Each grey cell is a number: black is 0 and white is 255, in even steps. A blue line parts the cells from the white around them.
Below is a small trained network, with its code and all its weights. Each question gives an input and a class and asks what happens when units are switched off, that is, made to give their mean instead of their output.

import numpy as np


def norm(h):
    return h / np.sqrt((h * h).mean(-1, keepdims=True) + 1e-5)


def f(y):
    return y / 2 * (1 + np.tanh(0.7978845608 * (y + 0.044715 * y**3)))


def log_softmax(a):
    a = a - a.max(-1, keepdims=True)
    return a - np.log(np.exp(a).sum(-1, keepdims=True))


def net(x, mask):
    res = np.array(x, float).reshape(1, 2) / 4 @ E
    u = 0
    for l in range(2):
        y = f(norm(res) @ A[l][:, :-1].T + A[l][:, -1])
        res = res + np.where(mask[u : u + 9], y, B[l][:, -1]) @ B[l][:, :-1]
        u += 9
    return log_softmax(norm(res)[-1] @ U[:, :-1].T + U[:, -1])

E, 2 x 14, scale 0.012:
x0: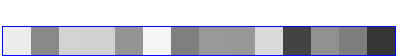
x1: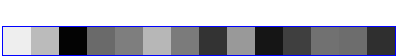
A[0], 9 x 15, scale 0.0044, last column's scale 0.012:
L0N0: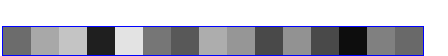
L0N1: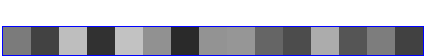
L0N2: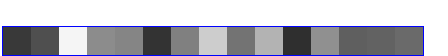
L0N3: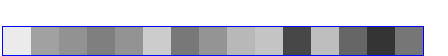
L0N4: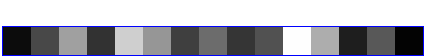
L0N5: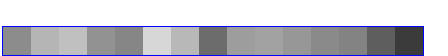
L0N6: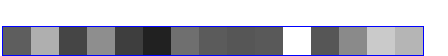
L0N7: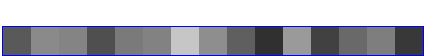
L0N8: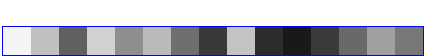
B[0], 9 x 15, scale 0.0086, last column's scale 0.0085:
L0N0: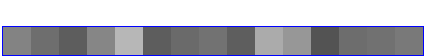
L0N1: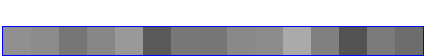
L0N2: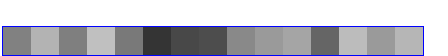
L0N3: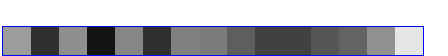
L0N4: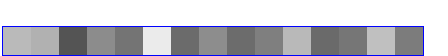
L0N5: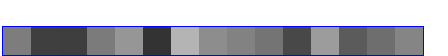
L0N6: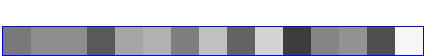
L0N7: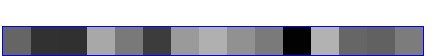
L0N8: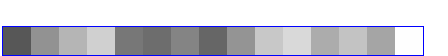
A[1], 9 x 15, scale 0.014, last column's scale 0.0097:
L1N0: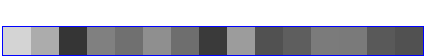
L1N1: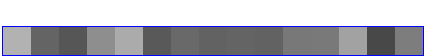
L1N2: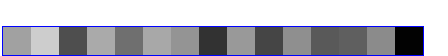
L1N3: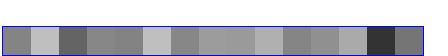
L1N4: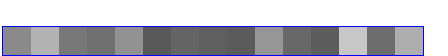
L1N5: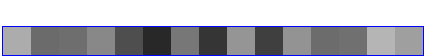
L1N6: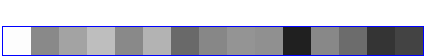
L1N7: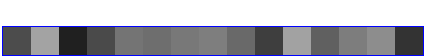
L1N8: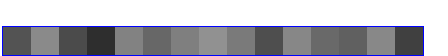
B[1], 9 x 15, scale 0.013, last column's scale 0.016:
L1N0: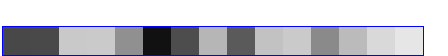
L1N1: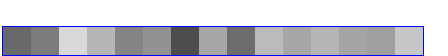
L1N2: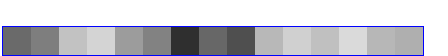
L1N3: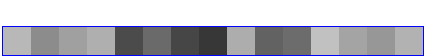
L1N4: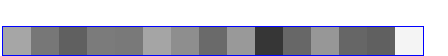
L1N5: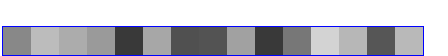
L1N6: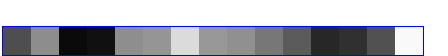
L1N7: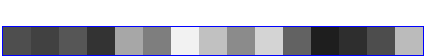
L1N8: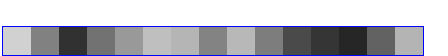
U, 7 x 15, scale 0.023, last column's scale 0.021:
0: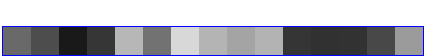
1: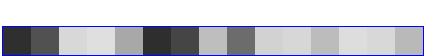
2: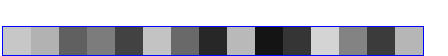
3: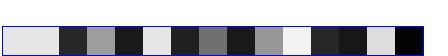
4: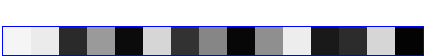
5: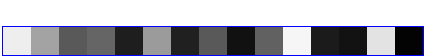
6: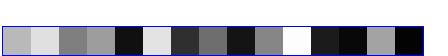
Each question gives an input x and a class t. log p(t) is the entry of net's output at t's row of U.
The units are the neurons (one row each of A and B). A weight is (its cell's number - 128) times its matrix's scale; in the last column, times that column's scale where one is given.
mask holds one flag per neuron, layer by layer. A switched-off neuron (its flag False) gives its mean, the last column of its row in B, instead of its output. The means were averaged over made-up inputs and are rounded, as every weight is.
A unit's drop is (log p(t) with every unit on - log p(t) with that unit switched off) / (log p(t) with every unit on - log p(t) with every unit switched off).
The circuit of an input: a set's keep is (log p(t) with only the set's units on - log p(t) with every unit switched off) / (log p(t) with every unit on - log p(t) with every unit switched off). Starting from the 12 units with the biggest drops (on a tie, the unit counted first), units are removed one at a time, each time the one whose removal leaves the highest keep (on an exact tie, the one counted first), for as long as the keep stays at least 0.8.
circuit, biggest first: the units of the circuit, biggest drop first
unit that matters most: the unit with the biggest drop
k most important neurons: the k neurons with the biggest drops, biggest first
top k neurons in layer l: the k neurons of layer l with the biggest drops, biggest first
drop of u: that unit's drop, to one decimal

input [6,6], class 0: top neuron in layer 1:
(L1N6)
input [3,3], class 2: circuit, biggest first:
(L1N5 L0N6)
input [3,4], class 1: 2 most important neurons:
(L0N6 L1N0)
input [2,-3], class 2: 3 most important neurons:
(L0N2 L1N0 L0N8)
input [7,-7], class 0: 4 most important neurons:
(L0N8 L1N0 L1N1 L1N2)
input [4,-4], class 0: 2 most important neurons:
(L0N8 L1N0)
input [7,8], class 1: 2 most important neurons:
(L1N0 L0N6)
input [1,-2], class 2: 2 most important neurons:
(L0N2 L1N0)
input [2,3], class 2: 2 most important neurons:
(L0N8 L0N6)
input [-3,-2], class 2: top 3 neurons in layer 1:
(L1N0 L1N7 L1N6)
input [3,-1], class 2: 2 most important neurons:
(L0N6 L0N3)
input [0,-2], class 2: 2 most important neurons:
(L1N0 L1N6)
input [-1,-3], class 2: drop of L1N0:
0.9
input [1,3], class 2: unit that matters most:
L0N8
